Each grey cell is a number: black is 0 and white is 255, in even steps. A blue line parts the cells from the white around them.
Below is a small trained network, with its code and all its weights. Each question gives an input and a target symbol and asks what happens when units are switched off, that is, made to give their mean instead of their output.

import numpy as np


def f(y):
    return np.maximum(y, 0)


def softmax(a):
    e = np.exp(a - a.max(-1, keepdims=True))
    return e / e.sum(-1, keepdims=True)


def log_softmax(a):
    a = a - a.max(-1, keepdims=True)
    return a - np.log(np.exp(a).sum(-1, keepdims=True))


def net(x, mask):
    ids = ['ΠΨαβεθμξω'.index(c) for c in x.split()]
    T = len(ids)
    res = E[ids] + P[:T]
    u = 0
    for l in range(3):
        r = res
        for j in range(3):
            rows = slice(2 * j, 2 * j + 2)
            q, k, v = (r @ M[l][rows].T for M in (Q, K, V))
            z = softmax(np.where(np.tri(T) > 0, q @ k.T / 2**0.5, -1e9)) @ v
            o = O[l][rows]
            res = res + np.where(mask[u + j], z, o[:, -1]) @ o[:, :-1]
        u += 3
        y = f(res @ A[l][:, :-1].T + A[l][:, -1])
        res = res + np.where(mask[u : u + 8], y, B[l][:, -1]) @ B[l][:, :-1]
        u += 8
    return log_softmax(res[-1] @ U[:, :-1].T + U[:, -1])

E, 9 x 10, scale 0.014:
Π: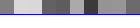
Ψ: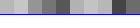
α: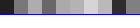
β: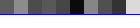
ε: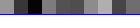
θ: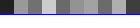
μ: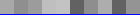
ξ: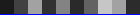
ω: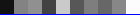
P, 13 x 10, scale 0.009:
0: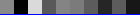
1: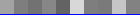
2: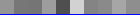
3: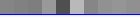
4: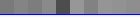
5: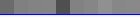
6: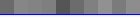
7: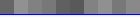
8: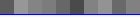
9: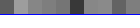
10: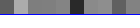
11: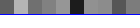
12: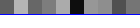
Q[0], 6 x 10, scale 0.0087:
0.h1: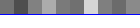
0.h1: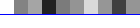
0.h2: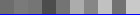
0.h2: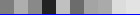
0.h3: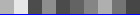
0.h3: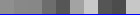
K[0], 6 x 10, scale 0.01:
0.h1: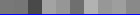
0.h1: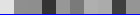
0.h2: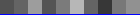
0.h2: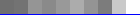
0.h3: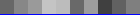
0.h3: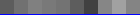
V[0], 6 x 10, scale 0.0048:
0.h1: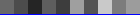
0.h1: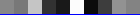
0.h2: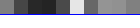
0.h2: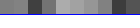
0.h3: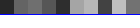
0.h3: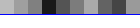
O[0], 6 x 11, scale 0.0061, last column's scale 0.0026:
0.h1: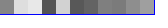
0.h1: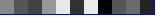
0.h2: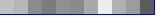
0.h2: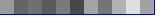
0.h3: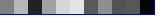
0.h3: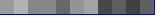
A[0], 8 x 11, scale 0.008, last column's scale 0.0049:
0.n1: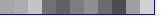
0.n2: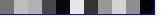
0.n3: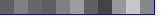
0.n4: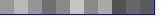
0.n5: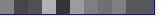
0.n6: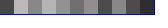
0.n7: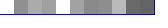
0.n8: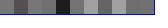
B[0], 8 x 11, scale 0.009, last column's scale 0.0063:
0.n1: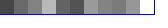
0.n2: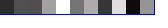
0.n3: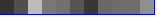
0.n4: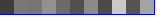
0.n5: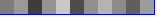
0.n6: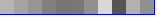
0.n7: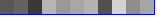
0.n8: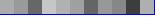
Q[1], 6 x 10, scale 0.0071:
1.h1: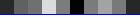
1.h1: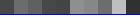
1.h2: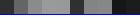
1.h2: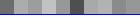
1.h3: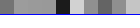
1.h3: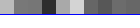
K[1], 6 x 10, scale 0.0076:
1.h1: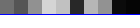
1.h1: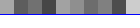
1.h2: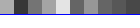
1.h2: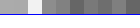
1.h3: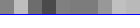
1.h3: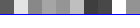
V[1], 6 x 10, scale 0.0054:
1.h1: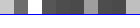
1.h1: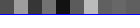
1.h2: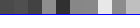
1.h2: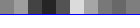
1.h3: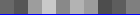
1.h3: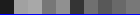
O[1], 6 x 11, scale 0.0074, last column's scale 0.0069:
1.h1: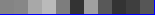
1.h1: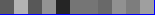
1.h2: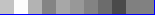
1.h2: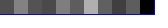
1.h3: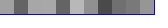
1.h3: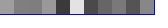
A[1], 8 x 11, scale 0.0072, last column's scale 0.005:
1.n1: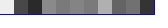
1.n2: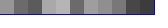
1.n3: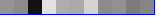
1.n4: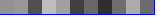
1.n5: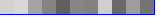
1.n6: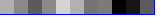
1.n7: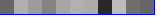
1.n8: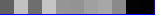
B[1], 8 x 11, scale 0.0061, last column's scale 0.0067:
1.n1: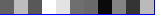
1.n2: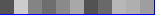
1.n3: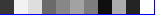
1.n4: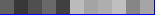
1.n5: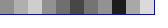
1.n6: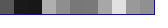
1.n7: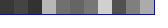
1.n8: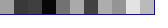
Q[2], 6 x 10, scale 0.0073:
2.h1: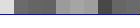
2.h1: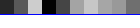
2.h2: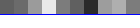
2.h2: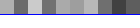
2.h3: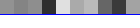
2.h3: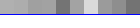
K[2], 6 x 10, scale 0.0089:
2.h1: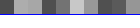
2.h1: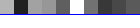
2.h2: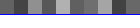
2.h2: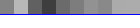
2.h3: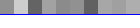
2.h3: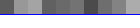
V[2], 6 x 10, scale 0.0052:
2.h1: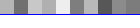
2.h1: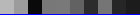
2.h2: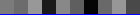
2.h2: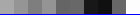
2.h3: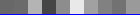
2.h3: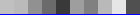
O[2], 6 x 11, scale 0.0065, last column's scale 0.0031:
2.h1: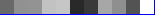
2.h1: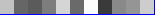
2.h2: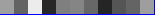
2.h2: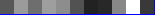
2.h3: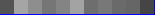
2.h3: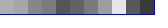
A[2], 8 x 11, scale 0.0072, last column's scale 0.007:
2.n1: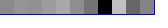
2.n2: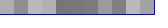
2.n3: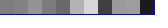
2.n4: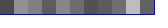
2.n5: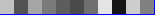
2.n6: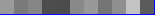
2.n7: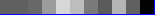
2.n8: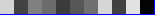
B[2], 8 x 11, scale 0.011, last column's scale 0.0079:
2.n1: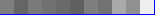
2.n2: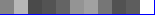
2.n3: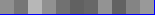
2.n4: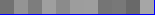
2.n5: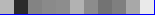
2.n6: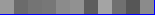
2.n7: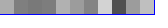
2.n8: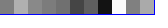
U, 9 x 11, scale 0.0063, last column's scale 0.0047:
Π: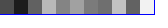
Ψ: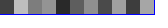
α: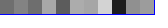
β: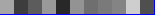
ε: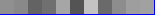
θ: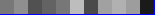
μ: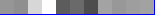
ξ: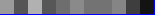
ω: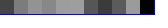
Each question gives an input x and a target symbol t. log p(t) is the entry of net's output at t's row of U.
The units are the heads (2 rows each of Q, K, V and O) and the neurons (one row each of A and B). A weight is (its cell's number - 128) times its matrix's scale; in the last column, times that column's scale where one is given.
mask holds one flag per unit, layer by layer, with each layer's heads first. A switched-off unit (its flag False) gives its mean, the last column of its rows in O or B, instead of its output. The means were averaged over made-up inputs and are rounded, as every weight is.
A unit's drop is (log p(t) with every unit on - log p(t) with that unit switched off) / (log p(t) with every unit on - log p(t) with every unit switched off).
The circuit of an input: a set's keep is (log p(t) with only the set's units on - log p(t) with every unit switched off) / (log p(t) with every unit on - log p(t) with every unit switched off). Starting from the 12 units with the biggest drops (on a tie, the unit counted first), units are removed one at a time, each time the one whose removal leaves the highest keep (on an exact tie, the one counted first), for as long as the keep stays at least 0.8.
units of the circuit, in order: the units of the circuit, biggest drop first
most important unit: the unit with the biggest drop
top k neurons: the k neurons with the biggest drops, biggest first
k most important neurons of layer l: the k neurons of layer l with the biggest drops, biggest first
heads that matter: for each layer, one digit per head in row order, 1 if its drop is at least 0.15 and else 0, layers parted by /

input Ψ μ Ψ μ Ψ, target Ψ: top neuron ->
2.n5
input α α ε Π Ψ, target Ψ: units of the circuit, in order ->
2.n5, 2.n7
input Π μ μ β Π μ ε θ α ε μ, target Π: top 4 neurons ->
1.n3, 0.n1, 1.n5, 2.n7
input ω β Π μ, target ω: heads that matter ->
100 / 000 / 011
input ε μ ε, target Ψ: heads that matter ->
110 / 000 / 000
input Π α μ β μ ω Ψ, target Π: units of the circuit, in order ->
1.h2, 0.n2
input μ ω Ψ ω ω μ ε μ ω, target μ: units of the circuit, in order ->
2.h1, 1.h2, 1.h1
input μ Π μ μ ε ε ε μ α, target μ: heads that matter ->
101 / 010 / 100
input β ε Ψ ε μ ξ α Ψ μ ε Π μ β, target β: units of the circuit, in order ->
1.n3, 2.h1, 2.n5
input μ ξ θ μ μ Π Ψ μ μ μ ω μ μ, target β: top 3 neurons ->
2.n5, 1.n3, 2.n2
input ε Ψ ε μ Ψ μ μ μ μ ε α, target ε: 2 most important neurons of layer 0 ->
0.n4, 0.n1
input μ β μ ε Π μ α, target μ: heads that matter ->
001 / 010 / 100
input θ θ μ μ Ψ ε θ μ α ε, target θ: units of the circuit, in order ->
1.h1, 0.h1, 0.h3
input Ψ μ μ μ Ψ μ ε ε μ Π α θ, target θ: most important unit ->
1.n8
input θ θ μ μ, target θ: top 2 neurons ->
0.n5, 0.n1
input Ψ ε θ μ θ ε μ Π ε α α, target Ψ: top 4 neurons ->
0.n4, 2.n5, 2.n7, 1.n5
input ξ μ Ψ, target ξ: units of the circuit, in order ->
2.h2, 0.n4
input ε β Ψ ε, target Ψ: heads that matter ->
011 / 000 / 000
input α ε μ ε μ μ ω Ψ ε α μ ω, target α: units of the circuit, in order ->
1.n3, 2.h2, 2.n8, 2.n1
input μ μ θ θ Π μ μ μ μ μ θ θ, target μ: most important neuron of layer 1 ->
1.n3
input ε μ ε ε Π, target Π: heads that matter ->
010 / 000 / 000
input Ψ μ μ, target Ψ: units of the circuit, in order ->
1.n3, 2.n5, 0.n7
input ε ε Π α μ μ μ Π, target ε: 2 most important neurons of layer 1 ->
1.n3, 1.n1
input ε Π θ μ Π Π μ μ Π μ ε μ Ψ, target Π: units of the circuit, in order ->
0.n2, 2.n2, 0.h1
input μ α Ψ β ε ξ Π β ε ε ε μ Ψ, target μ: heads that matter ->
001 / 110 / 100
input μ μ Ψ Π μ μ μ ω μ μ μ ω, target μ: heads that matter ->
101 / 010 / 100
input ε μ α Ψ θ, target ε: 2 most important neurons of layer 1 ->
1.n3, 1.n1
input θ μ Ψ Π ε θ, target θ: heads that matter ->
000 / 100 / 000
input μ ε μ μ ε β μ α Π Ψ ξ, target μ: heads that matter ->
001 / 010 / 100
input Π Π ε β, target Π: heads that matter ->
100 / 010 / 000
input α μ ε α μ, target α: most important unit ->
2.h2
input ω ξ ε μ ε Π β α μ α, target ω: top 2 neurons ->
0.n4, 0.n3
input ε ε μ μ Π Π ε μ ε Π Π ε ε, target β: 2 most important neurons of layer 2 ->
2.n5, 2.n4
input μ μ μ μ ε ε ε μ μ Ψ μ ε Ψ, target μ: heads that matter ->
101 / 110 / 100
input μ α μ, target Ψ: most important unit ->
0.n7
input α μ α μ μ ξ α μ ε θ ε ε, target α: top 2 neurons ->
1.n1, 2.n8
